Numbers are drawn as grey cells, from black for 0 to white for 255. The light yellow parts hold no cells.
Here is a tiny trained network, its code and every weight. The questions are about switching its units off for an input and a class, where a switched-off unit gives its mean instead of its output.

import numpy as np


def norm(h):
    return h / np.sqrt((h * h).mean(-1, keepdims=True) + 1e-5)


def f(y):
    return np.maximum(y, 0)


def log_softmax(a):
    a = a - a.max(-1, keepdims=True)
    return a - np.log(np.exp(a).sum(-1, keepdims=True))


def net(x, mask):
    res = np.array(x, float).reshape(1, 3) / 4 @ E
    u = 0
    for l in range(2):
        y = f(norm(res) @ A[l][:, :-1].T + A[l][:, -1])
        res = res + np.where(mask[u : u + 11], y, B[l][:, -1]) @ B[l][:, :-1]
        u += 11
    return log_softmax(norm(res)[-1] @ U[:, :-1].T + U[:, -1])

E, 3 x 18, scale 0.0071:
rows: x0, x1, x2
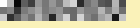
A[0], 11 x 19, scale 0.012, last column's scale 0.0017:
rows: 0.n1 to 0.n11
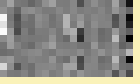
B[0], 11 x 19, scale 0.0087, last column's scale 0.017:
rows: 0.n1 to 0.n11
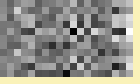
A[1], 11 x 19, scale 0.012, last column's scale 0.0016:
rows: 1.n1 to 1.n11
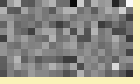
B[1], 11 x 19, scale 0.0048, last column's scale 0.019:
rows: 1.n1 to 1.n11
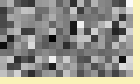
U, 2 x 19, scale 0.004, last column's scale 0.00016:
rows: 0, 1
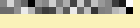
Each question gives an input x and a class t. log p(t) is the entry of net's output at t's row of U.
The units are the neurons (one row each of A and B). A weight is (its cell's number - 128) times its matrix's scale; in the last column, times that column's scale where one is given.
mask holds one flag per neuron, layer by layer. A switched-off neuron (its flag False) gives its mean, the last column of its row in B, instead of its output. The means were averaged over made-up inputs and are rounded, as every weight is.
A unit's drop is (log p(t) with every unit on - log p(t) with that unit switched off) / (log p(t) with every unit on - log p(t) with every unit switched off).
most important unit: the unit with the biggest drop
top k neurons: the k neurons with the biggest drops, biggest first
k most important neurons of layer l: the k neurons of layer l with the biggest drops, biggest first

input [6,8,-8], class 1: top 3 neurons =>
(0.n6 0.n9 0.n1)
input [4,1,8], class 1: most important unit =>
0.n3
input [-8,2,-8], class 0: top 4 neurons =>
(0.n3 0.n6 0.n4 0.n9)
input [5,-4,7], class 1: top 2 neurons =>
(0.n3 0.n4)
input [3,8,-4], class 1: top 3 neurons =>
(0.n6 0.n9 0.n1)
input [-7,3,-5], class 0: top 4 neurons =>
(0.n6 0.n3 0.n4 0.n9)
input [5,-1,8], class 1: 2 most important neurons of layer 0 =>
(0.n3 0.n4)
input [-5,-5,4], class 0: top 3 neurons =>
(0.n3 0.n6 0.n4)
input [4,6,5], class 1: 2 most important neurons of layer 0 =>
(0.n3 0.n4)
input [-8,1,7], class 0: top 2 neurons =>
(0.n3 0.n6)
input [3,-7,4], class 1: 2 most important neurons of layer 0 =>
(0.n4 0.n3)
